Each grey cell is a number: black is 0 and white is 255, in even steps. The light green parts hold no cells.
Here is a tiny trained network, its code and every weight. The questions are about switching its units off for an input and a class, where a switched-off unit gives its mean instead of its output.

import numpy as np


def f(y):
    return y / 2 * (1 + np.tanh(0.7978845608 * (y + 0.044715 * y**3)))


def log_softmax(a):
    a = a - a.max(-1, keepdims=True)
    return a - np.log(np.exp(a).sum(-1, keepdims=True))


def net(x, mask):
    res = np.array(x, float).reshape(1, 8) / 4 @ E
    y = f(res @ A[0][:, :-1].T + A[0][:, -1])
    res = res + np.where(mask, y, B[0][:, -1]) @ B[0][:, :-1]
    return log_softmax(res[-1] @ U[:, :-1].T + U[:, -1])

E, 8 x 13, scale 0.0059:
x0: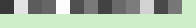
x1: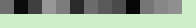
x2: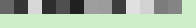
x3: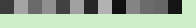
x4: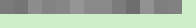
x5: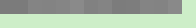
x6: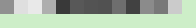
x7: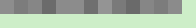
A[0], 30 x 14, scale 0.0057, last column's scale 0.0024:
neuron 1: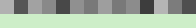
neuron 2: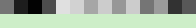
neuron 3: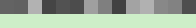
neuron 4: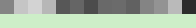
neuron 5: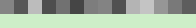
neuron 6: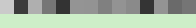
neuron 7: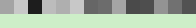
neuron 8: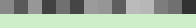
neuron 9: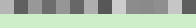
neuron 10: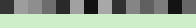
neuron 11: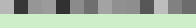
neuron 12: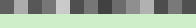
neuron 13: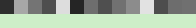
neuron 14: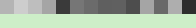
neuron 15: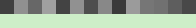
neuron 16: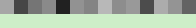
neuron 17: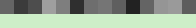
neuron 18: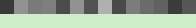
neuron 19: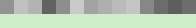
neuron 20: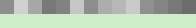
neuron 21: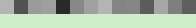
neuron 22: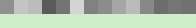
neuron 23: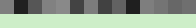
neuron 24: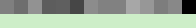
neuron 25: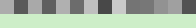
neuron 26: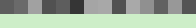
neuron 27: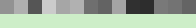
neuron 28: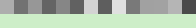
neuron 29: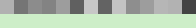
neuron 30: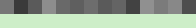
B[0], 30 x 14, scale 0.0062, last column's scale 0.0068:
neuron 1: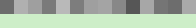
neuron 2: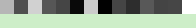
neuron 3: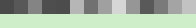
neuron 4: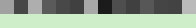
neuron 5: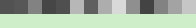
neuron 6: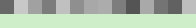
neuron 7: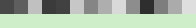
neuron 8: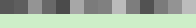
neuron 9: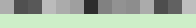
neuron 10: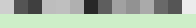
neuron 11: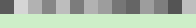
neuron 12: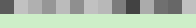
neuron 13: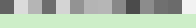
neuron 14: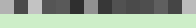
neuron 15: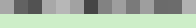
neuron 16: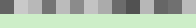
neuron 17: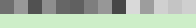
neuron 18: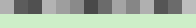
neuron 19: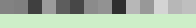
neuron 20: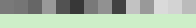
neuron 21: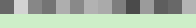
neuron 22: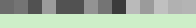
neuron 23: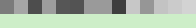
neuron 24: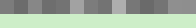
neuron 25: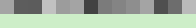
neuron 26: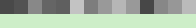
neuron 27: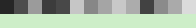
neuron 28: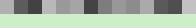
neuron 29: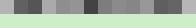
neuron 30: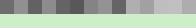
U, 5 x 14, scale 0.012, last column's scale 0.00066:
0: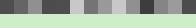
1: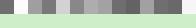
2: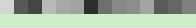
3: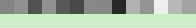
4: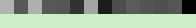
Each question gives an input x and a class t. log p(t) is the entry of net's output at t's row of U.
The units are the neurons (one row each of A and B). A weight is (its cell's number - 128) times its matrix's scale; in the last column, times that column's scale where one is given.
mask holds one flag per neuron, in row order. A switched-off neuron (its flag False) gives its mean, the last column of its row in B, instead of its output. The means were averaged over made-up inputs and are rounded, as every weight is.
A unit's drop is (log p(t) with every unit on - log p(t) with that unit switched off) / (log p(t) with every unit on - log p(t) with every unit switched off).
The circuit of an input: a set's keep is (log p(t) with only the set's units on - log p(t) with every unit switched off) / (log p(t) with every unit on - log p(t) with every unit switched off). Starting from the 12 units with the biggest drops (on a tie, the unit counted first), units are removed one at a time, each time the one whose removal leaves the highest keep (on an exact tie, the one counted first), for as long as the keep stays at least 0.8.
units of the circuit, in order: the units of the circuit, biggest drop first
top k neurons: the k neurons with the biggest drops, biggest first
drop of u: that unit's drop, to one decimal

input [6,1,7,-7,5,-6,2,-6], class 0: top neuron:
neuron 5
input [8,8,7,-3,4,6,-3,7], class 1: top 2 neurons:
neuron 13; neuron 12
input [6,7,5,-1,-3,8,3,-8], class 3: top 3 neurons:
neuron 23; neuron 17; neuron 30
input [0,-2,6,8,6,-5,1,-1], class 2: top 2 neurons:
neuron 10; neuron 18
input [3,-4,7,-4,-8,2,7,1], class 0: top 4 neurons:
neuron 2; neuron 5; neuron 3; neuron 26
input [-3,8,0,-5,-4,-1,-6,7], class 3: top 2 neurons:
neuron 23; neuron 17
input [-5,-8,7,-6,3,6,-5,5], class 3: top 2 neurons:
neuron 19; neuron 20
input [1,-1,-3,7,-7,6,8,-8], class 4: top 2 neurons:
neuron 4; neuron 14
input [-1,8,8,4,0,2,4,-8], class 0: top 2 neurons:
neuron 3; neuron 5
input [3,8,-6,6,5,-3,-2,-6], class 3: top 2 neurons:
neuron 23; neuron 17
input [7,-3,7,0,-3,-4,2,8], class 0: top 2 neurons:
neuron 5; neuron 3
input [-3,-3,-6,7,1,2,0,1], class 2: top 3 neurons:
neuron 10; neuron 18; neuron 15
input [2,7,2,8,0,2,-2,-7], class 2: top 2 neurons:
neuron 10; neuron 18
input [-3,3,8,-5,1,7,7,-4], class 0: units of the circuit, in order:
neuron 5
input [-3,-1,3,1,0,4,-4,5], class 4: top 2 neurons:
neuron 2; neuron 13
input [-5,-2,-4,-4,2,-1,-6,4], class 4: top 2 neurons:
neuron 2; neuron 13
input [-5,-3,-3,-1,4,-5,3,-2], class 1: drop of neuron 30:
0.0
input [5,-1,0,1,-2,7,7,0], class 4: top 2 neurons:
neuron 4; neuron 14
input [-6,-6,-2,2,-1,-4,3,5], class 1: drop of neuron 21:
0.2
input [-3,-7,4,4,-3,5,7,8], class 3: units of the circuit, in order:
neuron 22
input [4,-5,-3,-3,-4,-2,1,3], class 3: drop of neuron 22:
0.1
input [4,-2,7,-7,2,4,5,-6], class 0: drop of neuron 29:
-0.1
